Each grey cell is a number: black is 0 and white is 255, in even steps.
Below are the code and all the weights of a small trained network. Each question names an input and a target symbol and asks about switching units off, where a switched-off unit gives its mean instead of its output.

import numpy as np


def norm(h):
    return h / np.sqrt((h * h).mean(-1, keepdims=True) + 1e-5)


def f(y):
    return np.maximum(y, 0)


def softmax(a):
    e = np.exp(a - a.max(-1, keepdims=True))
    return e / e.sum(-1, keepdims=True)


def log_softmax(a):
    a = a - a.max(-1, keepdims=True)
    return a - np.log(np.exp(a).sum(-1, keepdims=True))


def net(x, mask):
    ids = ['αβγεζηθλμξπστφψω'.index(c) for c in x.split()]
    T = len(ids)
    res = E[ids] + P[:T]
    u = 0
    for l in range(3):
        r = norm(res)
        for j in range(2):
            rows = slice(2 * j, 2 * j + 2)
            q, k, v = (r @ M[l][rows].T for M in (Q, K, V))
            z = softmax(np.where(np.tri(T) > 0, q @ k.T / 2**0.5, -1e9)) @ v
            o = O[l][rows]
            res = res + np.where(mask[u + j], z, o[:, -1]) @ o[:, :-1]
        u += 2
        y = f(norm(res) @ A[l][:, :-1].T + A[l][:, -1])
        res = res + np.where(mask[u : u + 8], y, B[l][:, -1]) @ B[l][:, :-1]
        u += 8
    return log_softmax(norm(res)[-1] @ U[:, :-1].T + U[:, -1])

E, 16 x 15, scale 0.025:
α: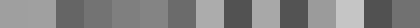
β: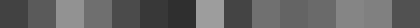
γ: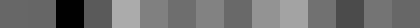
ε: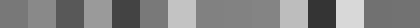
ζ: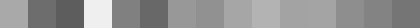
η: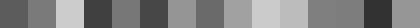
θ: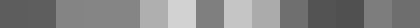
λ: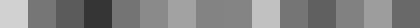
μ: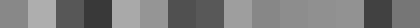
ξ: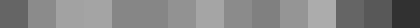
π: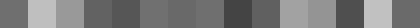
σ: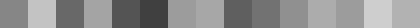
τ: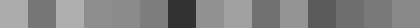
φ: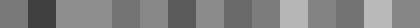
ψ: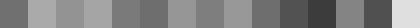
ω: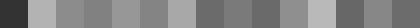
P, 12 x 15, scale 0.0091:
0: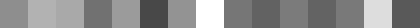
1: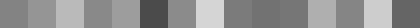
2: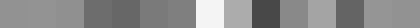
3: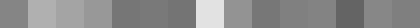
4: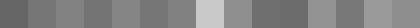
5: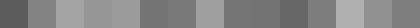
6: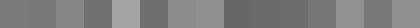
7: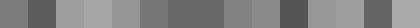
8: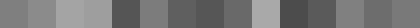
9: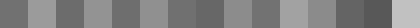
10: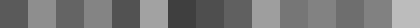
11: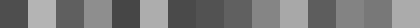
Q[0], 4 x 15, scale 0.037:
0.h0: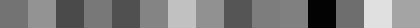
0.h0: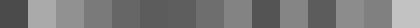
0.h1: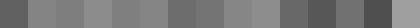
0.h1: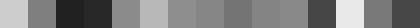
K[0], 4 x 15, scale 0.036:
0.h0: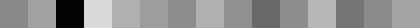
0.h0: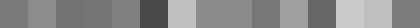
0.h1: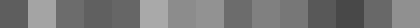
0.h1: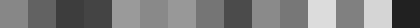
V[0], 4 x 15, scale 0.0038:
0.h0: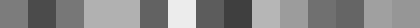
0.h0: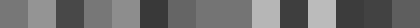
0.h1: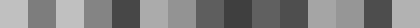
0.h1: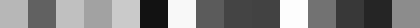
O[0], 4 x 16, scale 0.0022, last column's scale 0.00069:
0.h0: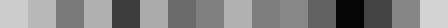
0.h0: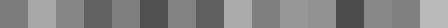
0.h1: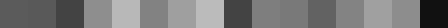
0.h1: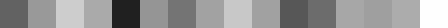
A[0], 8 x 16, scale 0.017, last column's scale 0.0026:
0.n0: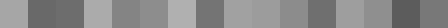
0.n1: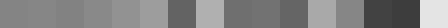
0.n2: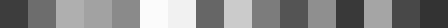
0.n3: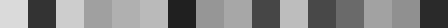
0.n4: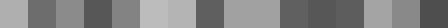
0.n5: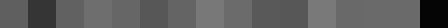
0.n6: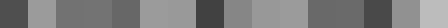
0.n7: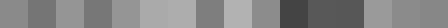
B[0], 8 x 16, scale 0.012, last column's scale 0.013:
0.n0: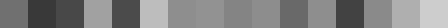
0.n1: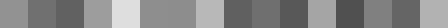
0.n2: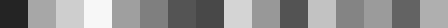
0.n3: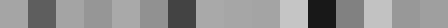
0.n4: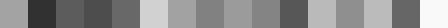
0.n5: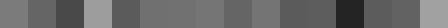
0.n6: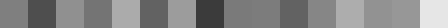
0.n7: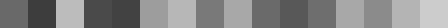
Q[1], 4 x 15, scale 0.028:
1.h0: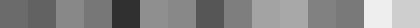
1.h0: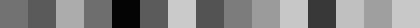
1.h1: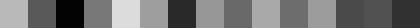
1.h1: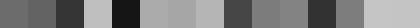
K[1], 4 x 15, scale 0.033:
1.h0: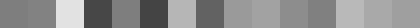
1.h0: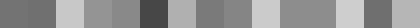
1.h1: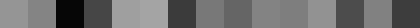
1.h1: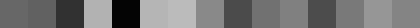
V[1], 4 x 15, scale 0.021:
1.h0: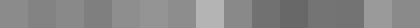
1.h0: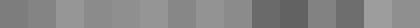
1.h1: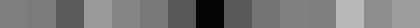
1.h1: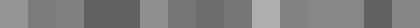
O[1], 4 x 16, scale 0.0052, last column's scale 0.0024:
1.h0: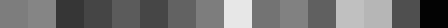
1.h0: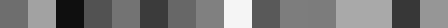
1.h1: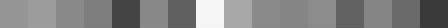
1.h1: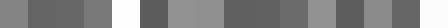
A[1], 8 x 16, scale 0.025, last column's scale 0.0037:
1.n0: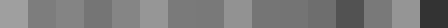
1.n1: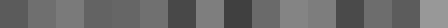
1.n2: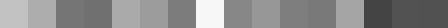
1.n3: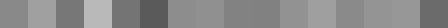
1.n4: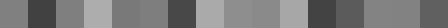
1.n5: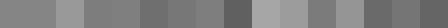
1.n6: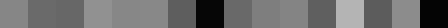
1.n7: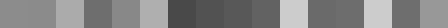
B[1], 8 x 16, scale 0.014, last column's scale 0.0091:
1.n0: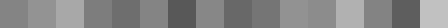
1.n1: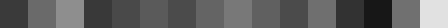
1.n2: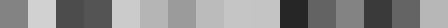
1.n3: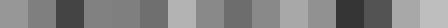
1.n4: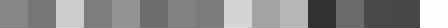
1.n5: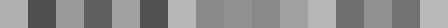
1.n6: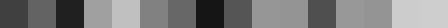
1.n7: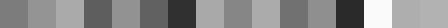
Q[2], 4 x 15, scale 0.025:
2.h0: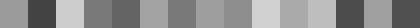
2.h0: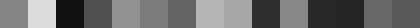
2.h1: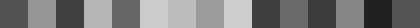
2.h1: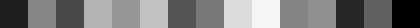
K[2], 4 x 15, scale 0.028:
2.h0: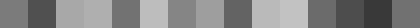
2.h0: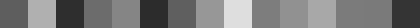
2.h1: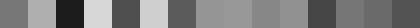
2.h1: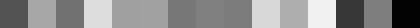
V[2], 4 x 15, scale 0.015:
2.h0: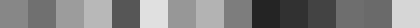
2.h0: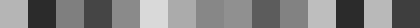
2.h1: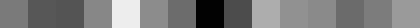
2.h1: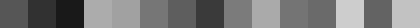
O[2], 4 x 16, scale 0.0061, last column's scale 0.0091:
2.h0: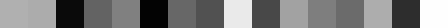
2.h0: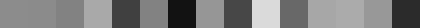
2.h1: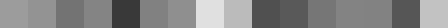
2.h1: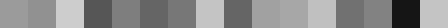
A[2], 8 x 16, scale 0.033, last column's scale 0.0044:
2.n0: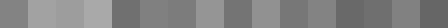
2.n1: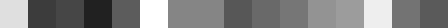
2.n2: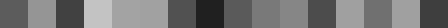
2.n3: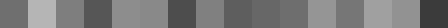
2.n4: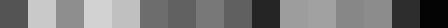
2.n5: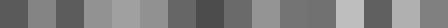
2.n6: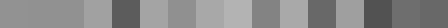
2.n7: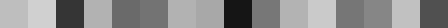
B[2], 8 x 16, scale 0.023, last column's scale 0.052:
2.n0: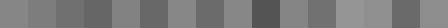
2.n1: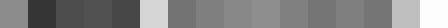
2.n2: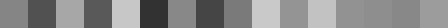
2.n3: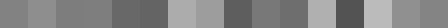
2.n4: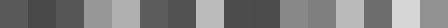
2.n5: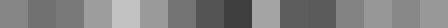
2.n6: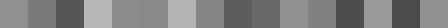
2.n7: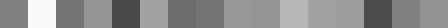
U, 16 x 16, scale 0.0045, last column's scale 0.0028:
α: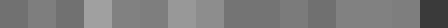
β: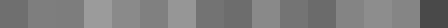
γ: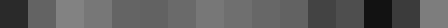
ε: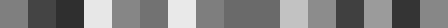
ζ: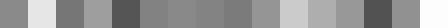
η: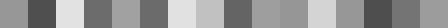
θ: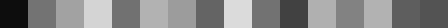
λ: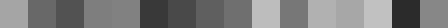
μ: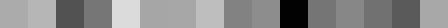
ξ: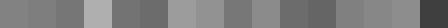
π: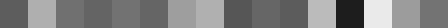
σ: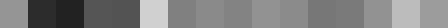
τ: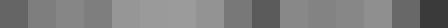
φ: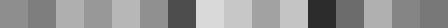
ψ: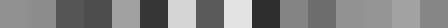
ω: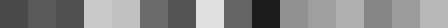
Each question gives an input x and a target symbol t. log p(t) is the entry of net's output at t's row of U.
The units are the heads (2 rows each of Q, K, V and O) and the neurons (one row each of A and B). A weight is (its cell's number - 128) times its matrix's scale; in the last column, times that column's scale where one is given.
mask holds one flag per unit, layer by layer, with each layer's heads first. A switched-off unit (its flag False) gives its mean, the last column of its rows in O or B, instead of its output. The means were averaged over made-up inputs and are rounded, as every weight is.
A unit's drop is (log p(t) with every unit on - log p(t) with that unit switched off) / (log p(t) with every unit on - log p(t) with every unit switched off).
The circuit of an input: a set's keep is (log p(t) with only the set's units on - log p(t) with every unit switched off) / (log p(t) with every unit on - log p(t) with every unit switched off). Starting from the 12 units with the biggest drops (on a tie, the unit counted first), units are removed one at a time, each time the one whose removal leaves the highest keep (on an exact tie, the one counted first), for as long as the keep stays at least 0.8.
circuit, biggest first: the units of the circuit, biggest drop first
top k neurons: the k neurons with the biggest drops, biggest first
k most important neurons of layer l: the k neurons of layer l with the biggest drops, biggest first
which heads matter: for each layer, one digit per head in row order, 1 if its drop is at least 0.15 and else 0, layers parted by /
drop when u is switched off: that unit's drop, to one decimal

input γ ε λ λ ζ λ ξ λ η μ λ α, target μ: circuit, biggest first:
(0.n1 1.n2 2.n1)
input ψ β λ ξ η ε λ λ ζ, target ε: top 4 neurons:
(0.n0 1.n4 2.n6 2.n1)
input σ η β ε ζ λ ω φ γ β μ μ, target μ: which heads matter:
00 / 01 / 00
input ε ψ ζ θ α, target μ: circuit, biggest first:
(1.n2 2.n1 0.n1)
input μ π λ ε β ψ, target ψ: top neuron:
(0.n7)
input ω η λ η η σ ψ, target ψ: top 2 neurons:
(0.n4 2.n1)
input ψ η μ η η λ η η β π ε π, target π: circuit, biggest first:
(1.n7 2.n3)
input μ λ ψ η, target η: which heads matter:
00 / 11 / 00
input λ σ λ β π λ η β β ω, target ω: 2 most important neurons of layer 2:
(2.n4 2.n1)
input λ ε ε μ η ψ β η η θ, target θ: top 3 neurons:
(0.n2 0.n7 2.n1)
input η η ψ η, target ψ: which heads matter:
00 / 01 / 10
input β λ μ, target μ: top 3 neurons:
(1.n2 0.n4 2.n1)
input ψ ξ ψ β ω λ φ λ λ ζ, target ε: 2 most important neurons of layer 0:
(0.n0 0.n4)
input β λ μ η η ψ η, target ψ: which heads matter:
00 / 00 / 11
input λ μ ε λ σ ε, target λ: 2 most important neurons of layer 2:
(2.n2 2.n1)
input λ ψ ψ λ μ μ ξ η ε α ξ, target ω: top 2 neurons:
(0.n2 2.n4)
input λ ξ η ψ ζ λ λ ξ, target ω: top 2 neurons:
(2.n4 0.n2)
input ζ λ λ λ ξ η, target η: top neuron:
(2.n1)
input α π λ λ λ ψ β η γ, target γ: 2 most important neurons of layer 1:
(1.n1 1.n4)
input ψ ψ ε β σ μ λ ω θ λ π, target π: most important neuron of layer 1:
(1.n7)
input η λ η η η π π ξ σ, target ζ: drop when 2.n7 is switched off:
0.5
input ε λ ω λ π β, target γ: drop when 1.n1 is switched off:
0.2
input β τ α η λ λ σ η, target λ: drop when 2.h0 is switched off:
0.2
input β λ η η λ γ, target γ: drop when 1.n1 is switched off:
0.4
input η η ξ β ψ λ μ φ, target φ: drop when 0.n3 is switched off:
0.5
